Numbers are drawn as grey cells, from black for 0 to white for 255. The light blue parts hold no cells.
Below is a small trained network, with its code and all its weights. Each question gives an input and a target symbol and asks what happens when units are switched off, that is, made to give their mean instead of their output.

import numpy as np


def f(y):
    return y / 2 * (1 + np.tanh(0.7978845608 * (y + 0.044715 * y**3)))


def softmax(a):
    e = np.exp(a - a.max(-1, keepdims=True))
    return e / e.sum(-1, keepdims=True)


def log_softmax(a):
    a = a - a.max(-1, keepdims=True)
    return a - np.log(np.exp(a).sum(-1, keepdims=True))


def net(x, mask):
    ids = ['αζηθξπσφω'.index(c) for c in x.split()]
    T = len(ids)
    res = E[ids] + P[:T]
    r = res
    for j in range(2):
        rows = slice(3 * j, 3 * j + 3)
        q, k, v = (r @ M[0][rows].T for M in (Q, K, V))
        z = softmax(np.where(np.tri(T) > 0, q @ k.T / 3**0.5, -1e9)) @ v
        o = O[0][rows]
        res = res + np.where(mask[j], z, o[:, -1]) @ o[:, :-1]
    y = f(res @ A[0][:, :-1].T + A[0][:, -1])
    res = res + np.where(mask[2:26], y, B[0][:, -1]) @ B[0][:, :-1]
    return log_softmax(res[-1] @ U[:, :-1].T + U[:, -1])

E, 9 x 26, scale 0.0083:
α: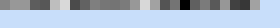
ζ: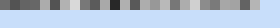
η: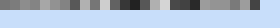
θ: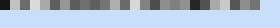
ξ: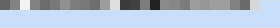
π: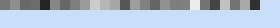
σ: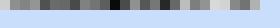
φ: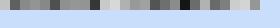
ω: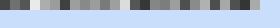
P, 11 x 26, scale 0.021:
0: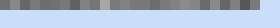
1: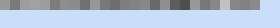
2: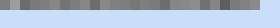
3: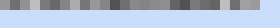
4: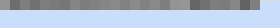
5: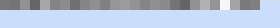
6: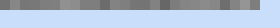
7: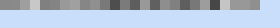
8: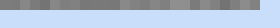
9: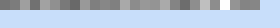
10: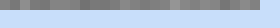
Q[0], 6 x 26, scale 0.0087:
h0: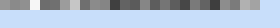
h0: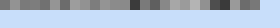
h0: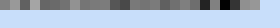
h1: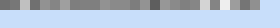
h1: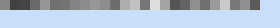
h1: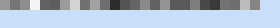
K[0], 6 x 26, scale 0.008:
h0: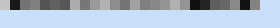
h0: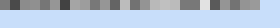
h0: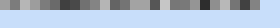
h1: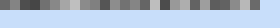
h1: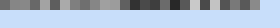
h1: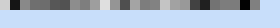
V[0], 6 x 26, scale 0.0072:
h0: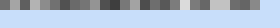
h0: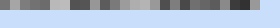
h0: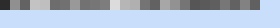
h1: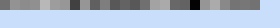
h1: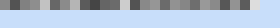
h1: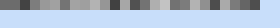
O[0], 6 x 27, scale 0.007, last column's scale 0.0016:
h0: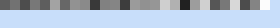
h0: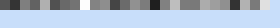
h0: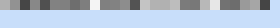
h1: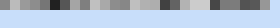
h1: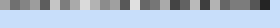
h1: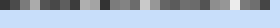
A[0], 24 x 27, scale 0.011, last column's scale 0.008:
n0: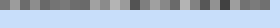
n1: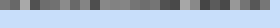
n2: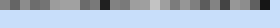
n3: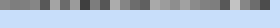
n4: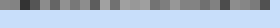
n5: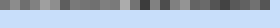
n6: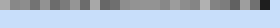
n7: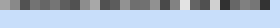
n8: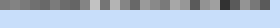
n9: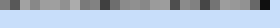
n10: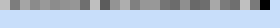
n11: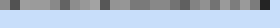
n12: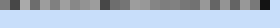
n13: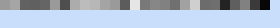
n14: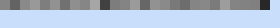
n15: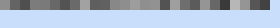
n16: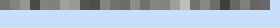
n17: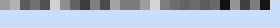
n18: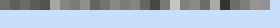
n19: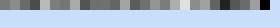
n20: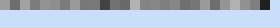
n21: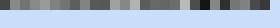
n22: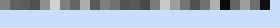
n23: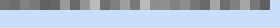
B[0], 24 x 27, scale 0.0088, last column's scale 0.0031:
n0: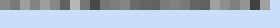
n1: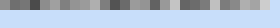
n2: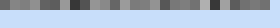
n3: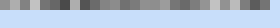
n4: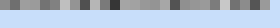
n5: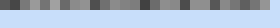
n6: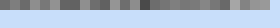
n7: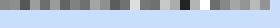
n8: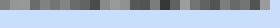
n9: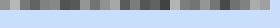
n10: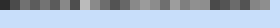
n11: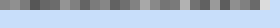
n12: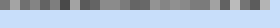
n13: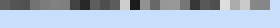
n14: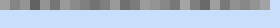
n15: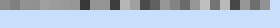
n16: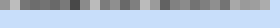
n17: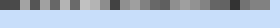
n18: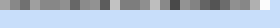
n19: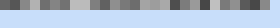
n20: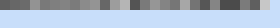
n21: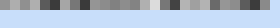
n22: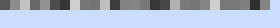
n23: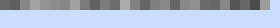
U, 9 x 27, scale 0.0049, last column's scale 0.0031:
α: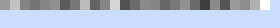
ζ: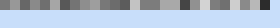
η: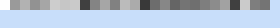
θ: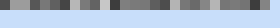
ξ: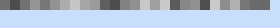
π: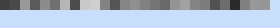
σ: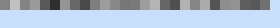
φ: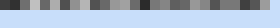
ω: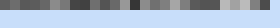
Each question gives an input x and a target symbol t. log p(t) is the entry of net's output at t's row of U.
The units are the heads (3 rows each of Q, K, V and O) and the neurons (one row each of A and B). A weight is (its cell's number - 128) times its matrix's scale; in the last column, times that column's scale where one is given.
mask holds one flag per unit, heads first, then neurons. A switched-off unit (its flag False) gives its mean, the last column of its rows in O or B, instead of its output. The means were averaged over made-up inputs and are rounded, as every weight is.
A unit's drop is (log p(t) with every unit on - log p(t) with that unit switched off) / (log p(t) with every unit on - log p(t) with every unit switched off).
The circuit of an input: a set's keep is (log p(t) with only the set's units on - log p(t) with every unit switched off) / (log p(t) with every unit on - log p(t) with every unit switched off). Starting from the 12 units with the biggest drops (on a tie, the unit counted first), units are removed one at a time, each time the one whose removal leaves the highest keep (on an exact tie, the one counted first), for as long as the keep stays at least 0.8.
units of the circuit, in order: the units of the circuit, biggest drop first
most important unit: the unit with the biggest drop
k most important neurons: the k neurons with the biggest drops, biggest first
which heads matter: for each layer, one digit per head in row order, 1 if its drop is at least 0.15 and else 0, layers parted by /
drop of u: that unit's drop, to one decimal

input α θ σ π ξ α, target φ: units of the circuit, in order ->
h0, n20
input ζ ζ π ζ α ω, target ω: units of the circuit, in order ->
h1
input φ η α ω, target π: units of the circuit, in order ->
h0, n10
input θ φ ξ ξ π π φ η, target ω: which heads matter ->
01
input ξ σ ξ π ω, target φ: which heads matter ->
00
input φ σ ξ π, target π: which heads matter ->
10
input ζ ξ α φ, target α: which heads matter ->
01
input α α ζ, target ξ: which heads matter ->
00
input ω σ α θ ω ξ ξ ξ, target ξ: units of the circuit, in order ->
h1, h0, n11
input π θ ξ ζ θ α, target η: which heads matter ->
01
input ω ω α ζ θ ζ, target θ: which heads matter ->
10
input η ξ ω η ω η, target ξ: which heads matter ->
11
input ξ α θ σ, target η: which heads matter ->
01
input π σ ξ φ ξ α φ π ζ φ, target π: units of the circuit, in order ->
n10, h0
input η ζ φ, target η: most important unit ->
n15
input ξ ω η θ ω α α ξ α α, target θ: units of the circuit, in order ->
h0, n12
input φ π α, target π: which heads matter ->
00
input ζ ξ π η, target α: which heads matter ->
01
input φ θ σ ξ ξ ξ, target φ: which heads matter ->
10
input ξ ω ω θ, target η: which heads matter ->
01
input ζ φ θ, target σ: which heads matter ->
00
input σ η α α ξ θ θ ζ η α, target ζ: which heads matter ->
11
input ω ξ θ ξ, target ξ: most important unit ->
h0
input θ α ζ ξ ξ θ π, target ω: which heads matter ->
00
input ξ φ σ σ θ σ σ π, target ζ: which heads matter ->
11
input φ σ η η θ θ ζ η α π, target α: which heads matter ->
11
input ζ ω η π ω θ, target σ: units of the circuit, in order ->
h1
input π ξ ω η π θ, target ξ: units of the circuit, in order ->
h0, h1, n14
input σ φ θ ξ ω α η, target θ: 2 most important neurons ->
n22, n18
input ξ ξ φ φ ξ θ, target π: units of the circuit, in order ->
n10, h0
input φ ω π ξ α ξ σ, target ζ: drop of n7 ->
0.9
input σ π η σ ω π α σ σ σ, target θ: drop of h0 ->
0.9
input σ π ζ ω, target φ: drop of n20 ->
0.3
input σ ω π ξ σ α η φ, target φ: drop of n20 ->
0.3
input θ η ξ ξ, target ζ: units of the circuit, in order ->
h0
